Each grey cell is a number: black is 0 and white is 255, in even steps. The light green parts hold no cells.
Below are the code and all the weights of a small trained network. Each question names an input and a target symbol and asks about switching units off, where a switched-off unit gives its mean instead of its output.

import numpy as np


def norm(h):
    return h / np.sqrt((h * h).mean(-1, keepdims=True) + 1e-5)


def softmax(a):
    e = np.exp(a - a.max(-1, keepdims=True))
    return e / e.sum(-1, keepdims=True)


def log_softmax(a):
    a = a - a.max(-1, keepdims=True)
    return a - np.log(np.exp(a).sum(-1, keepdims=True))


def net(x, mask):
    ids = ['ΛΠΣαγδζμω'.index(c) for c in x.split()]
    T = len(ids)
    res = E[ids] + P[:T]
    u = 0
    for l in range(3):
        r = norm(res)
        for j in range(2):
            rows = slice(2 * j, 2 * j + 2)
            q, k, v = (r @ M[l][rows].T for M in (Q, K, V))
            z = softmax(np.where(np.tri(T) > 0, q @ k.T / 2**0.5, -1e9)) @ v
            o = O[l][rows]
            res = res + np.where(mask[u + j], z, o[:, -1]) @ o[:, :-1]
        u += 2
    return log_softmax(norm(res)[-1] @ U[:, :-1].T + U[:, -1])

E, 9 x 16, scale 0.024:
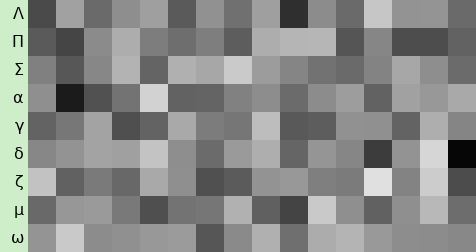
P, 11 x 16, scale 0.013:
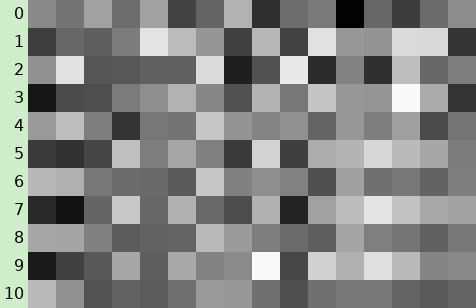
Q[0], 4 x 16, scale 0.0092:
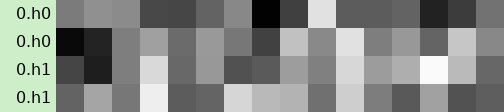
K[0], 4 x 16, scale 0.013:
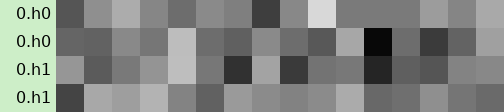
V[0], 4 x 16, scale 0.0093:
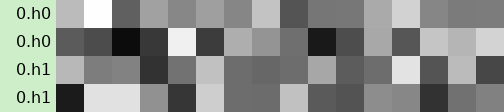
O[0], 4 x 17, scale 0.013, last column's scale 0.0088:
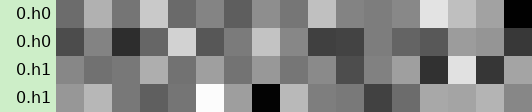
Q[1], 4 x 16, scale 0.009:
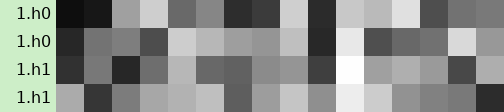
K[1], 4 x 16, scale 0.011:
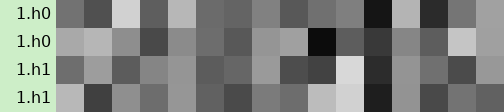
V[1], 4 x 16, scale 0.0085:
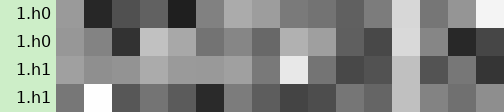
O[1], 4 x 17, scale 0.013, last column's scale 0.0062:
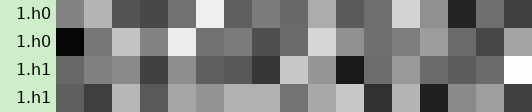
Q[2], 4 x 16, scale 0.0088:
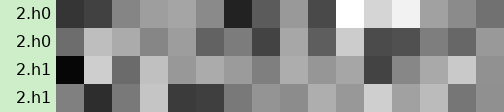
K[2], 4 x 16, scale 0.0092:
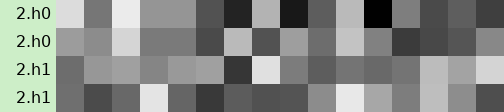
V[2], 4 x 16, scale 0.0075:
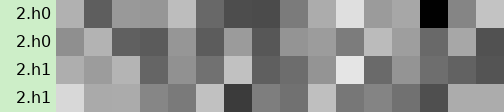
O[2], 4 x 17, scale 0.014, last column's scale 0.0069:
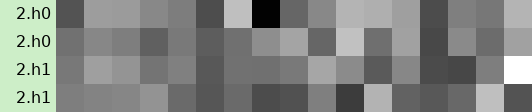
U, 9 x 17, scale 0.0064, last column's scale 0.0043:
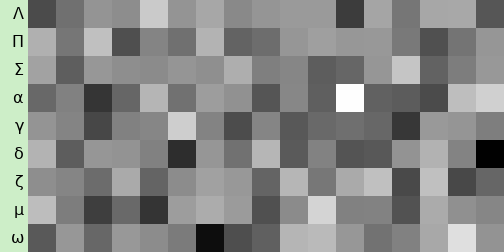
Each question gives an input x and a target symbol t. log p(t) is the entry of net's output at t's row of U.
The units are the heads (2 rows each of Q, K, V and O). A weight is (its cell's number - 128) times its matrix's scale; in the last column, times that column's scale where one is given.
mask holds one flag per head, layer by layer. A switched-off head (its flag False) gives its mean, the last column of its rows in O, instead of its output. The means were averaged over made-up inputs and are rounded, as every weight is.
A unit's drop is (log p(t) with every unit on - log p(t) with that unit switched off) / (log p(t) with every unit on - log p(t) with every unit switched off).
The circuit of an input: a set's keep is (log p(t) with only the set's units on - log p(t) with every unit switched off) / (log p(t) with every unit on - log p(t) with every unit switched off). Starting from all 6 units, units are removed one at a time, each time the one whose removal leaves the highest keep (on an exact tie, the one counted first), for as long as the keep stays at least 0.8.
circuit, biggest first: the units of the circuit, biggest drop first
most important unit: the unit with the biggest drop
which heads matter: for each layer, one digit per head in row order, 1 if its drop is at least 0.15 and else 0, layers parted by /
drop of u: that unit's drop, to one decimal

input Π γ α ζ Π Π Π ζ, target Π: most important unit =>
0.h0
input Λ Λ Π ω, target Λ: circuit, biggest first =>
[1.h1 0.h0]
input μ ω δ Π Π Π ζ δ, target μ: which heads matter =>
01 / 11 / 00
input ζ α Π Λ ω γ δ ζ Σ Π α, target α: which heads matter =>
11 / 00 / 00
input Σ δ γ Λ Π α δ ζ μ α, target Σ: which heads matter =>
01 / 00 / 10
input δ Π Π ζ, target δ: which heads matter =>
00 / 10 / 00
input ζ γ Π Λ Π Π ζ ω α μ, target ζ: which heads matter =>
01 / 00 / 00
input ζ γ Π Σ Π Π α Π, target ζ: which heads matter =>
01 / 00 / 00
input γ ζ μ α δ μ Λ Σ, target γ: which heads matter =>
01 / 00 / 00
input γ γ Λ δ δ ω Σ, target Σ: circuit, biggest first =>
[0.h0 2.h0]
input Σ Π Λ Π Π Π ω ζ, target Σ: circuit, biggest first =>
[2.h0 0.h1 1.h1]
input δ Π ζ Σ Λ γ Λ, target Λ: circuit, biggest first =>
[0.h0 1.h1]
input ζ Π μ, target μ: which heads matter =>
00 / 11 / 00
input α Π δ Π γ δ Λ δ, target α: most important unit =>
0.h0
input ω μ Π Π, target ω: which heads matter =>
10 / 00 / 00
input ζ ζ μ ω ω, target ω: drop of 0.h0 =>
0.7
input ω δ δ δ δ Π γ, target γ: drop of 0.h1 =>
0.4
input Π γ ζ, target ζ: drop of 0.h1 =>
1.0
